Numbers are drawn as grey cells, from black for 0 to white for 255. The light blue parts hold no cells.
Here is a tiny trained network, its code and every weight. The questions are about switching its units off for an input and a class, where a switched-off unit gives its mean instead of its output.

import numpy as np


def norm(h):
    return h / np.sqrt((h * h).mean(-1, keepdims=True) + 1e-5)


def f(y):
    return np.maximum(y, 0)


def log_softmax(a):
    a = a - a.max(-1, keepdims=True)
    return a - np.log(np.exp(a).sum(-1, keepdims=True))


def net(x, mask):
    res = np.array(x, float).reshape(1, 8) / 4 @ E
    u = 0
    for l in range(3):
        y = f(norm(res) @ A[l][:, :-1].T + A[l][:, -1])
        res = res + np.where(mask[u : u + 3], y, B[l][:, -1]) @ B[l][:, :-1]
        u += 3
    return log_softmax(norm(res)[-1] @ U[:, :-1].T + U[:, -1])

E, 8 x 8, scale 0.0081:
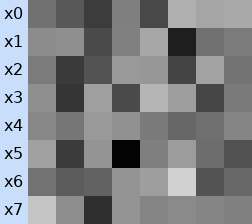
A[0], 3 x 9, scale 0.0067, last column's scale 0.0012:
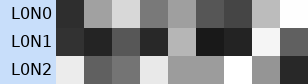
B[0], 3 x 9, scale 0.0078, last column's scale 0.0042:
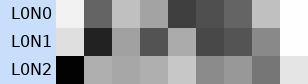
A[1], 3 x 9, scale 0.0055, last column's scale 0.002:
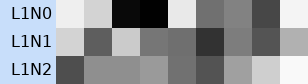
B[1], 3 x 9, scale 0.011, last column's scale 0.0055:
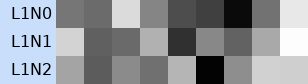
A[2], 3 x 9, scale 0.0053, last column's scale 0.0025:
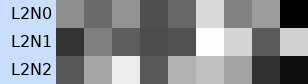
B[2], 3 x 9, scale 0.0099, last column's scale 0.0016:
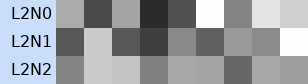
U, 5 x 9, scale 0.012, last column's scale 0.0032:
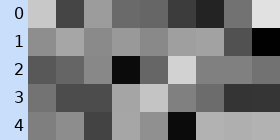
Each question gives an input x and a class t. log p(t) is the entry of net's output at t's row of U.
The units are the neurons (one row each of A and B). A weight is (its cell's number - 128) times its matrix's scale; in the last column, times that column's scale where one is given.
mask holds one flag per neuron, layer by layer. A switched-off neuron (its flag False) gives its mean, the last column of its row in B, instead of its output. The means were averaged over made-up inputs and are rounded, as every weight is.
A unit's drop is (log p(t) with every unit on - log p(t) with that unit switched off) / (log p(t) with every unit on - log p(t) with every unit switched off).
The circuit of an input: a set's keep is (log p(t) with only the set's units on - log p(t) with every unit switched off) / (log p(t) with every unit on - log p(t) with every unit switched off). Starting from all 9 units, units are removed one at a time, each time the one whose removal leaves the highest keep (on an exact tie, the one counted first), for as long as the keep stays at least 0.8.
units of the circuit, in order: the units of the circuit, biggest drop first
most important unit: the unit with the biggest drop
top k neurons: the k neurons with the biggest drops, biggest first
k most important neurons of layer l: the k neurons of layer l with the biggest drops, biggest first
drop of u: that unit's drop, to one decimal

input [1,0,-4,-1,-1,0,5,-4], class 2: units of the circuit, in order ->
(L1N0, L1N1)
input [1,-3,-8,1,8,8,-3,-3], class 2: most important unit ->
L1N0
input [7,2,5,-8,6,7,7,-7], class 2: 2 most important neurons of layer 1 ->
(L1N0, L1N2)
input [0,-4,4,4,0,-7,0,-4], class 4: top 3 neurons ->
(L1N0, L1N2, L0N1)
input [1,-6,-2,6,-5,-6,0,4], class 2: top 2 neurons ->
(L0N0, L1N0)
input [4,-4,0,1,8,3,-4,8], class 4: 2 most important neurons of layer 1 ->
(L1N0, L1N1)
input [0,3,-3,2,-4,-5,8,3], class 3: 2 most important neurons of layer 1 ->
(L1N1, L1N2)
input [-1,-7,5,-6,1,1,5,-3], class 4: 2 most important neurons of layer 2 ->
(L2N1, L2N0)
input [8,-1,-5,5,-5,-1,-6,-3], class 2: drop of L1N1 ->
0.3
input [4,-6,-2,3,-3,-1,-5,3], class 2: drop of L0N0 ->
0.1
